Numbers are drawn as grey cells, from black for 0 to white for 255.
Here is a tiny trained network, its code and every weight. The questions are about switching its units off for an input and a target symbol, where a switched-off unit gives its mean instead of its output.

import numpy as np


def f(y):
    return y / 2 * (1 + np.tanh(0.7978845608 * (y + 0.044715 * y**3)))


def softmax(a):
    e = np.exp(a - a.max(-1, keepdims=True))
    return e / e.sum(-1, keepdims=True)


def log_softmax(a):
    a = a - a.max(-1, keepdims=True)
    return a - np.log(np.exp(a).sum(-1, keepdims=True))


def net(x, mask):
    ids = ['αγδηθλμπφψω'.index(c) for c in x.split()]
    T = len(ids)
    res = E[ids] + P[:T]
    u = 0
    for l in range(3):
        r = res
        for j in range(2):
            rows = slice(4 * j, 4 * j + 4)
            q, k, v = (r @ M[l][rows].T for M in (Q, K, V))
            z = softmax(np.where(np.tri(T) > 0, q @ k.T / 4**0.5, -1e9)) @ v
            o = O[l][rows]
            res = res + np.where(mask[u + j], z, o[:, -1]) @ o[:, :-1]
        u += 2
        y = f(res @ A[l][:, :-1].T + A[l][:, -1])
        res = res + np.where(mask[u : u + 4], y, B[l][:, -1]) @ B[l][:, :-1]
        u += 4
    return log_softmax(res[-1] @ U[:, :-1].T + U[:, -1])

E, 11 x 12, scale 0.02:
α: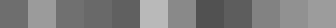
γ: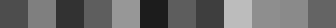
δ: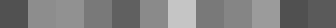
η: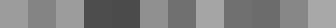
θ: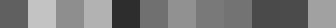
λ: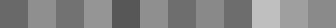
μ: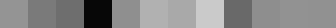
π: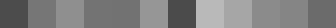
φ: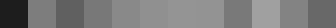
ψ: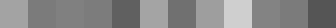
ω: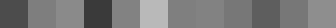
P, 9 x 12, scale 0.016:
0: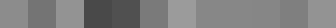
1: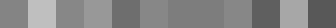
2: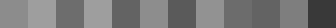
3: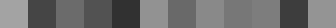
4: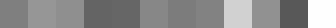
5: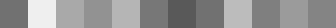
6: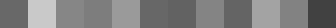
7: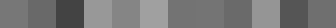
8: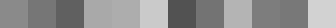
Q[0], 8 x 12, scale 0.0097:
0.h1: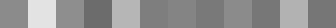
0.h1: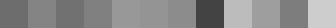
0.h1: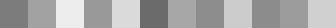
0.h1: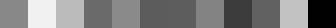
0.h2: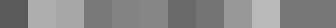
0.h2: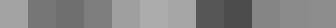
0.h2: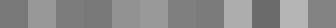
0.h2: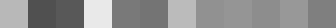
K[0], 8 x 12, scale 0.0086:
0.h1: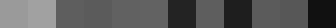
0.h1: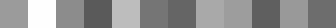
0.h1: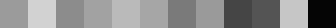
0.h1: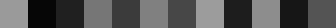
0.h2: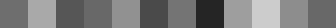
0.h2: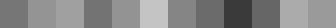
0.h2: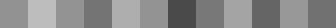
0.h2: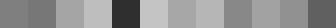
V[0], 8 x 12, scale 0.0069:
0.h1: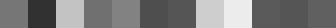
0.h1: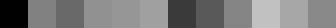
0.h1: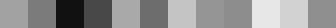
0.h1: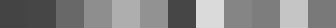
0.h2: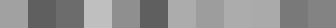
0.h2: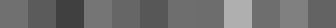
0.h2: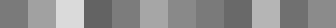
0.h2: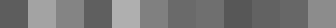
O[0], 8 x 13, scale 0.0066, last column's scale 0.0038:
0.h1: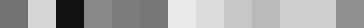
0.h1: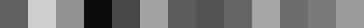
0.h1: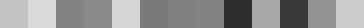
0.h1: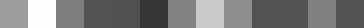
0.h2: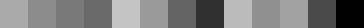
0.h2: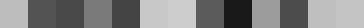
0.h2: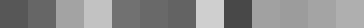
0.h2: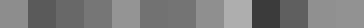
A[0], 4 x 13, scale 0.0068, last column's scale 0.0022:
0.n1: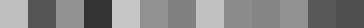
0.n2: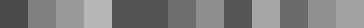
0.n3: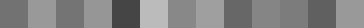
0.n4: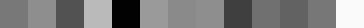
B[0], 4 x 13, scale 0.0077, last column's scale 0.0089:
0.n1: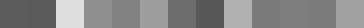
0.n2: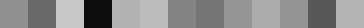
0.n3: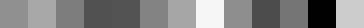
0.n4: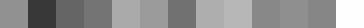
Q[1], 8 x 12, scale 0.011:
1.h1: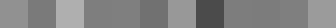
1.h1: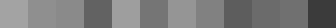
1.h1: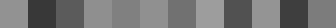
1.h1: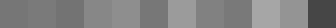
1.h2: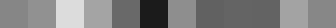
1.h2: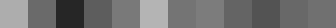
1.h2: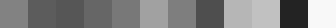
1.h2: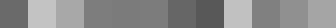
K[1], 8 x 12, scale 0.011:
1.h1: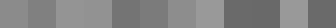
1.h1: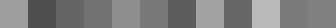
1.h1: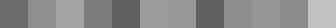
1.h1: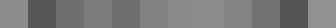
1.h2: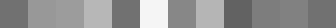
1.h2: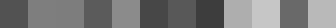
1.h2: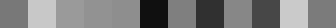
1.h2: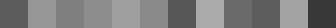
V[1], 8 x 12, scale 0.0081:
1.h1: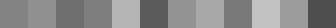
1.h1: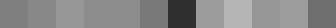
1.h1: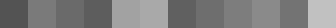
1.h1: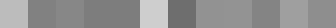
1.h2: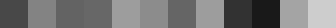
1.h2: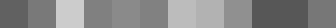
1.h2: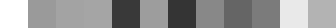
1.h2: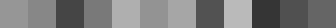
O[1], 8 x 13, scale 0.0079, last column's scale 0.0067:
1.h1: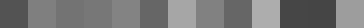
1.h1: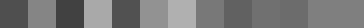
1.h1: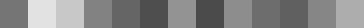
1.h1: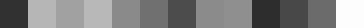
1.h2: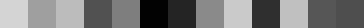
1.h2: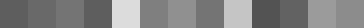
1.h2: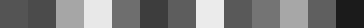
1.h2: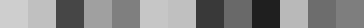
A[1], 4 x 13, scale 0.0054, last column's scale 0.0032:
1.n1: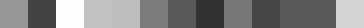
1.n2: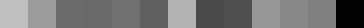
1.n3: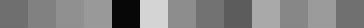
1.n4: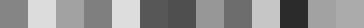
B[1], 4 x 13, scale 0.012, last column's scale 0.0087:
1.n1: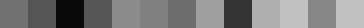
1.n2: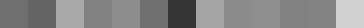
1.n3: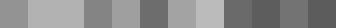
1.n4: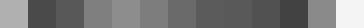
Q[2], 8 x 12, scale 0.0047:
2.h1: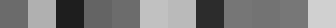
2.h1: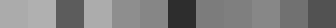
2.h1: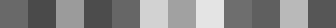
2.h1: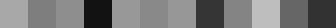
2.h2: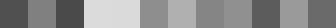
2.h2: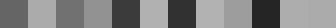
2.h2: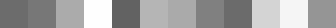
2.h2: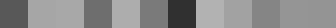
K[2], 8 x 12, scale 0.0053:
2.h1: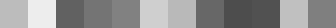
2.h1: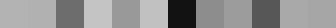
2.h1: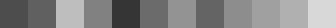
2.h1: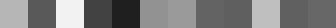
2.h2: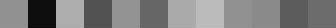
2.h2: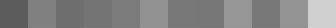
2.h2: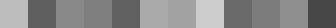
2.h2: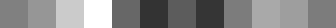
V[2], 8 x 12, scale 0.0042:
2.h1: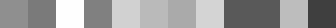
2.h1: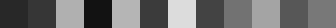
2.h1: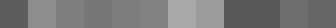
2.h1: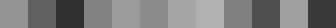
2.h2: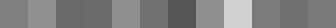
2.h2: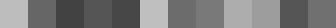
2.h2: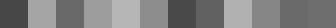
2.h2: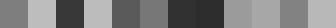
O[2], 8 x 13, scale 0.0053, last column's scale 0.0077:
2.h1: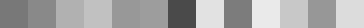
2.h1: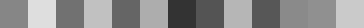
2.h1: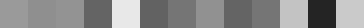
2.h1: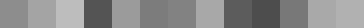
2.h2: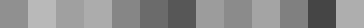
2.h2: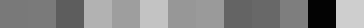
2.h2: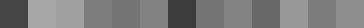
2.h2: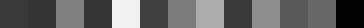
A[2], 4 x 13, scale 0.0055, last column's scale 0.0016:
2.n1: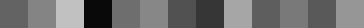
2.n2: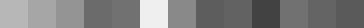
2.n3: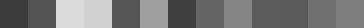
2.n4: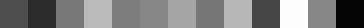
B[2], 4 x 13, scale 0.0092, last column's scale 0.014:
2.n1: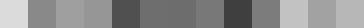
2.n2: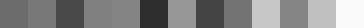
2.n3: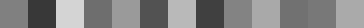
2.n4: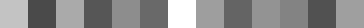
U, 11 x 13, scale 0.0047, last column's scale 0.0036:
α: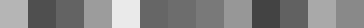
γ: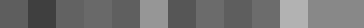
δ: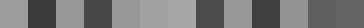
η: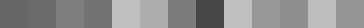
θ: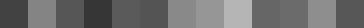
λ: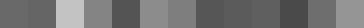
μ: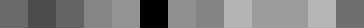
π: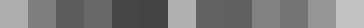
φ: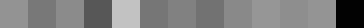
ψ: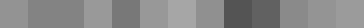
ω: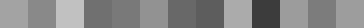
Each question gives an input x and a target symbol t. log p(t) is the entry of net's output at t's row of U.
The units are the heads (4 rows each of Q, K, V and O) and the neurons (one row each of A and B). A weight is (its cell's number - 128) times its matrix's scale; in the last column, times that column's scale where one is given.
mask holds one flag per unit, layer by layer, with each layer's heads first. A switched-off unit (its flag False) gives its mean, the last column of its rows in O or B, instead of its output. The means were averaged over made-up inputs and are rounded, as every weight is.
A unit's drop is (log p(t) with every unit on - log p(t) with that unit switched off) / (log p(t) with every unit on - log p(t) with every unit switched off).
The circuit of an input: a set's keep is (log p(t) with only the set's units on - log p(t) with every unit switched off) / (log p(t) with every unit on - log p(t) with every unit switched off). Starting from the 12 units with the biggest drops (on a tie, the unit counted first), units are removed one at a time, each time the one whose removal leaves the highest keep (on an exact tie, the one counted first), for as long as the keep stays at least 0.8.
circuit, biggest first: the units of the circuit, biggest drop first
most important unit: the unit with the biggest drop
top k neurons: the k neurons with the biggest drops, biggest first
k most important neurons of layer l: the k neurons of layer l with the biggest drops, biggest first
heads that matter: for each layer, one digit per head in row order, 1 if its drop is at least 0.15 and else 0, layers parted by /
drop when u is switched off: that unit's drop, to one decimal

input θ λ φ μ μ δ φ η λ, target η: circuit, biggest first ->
1.h2; 0.h1
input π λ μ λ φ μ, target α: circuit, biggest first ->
0.h1; 1.n4; 1.h2
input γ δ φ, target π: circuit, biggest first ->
1.h2; 2.n2; 0.h2
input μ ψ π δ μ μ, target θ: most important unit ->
0.h1
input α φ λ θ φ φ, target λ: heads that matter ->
10 / 01 / 00
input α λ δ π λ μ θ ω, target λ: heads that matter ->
00 / 01 / 00
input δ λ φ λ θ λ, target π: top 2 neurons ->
2.n1; 1.n4
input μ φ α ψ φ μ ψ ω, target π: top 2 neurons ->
2.n1; 2.n2
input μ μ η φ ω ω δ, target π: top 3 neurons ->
2.n1; 2.n2; 1.n4
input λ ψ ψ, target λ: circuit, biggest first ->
1.h2; 2.n3; 0.h1; 2.n2
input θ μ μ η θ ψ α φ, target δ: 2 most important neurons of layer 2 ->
2.n4; 2.n2
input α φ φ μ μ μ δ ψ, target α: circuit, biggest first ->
0.h1; 1.h2; 1.n4
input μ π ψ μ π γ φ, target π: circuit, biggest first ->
0.h2; 1.h2; 2.n2
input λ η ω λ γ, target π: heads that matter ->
01 / 01 / 10
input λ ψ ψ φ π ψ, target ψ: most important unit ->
1.h2
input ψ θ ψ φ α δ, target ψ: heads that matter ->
10 / 01 / 00
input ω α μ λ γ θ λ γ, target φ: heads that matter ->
11 / 11 / 11
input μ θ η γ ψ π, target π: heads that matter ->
01 / 01 / 00
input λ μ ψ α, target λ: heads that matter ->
11 / 01 / 00
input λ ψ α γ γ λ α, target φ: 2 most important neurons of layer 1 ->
1.n2; 1.n3
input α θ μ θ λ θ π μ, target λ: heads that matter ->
00 / 01 / 00
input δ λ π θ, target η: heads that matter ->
00 / 01 / 00
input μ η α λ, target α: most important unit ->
0.h1
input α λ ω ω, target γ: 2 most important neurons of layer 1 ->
1.n1; 1.n3
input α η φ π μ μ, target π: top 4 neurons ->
2.n1; 2.n2; 1.n4; 0.n4
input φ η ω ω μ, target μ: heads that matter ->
10 / 01 / 00
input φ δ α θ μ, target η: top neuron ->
0.n3
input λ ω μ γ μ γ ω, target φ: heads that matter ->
11 / 11 / 11
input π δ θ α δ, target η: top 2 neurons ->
0.n4; 0.n3
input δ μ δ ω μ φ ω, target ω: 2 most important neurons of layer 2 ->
2.n1; 2.n2
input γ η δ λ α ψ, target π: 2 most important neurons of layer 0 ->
0.n4; 0.n2
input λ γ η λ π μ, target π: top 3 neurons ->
2.n2; 0.n4; 0.n2
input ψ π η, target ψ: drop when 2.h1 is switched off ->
0.1
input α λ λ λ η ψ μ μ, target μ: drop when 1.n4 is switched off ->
0.0
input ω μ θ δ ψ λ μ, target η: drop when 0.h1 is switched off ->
0.2
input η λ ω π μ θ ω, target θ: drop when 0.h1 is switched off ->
1.2
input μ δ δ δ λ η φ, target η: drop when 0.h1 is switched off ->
0.2
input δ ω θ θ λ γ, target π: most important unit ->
0.h2
